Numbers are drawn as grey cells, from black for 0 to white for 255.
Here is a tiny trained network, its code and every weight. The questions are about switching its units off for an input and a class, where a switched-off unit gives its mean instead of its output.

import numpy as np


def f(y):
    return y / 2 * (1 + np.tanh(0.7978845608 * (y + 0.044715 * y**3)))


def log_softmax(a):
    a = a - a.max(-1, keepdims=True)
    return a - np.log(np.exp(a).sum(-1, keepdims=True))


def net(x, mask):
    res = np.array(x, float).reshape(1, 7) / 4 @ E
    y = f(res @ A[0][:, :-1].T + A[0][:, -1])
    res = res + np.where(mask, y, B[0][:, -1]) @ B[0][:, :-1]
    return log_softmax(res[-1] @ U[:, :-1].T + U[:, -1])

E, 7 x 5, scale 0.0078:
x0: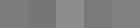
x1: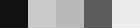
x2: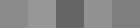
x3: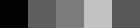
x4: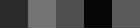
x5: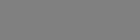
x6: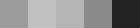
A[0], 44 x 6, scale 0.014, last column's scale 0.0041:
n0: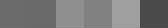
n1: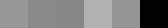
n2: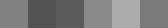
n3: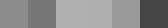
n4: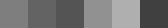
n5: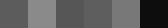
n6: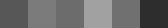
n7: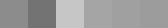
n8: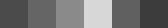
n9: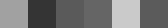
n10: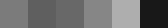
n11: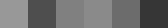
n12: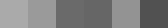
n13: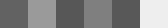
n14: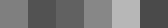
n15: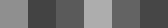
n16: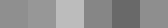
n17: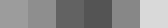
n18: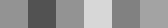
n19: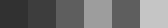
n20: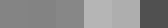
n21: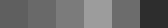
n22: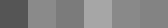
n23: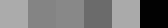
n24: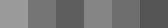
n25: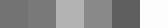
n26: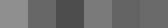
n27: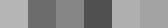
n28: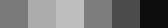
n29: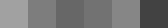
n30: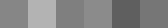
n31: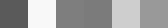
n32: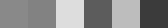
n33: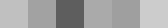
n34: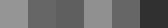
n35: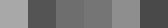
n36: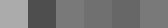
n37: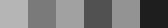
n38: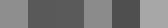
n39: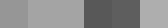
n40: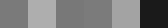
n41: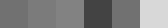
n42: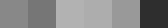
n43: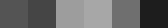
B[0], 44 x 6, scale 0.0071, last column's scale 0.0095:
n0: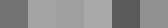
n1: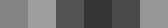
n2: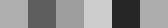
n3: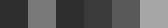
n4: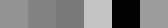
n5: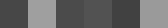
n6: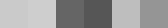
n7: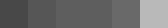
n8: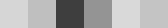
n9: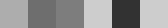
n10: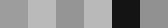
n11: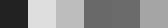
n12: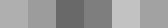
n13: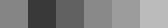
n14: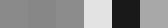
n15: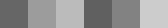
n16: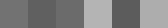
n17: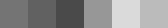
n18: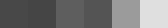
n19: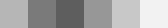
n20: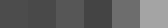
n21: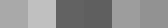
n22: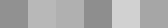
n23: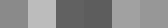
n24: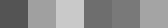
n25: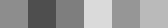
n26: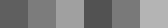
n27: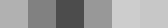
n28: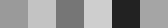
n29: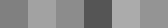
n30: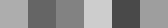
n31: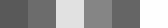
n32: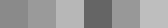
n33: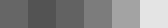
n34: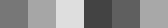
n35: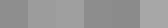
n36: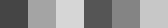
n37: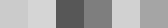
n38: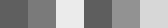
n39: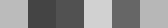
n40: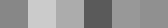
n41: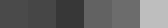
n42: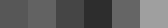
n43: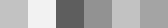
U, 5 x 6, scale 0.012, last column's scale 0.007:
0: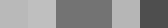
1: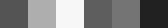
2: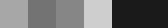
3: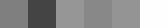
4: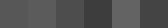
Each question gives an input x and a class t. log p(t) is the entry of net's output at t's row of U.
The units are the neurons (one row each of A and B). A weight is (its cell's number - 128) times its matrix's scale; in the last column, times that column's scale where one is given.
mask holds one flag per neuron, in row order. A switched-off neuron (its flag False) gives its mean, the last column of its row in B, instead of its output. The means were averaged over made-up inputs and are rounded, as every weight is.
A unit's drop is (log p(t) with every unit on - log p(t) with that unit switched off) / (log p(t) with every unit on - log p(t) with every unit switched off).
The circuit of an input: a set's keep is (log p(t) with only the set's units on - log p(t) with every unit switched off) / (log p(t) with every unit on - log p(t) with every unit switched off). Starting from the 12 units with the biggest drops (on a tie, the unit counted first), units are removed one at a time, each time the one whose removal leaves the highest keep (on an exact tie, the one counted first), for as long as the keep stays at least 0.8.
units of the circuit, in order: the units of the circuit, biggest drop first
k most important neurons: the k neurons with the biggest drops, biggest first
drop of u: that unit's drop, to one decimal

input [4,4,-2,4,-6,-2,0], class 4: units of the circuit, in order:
(n3, n42, n7)
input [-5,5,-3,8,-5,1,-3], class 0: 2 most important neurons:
(n8, n43)
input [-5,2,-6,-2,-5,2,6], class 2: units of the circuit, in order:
(n28, n16)
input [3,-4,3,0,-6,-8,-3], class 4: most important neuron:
(n18)
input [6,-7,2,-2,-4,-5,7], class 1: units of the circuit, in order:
(n36, n38)
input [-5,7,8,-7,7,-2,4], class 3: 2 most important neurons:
(n31, n39)
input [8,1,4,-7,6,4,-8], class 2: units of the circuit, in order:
(n9, n14)
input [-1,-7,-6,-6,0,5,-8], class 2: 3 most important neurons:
(n9, n2, n14)
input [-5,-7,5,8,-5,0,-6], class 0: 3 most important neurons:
(n8, n19, n43)
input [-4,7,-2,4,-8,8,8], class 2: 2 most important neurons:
(n28, n16)
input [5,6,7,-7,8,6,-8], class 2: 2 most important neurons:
(n9, n14)
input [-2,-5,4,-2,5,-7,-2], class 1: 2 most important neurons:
(n38, n36)
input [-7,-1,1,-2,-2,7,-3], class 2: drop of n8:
0.2
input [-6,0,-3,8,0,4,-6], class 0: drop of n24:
0.0
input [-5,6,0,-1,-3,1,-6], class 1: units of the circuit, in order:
(n31)
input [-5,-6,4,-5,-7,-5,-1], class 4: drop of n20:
0.1
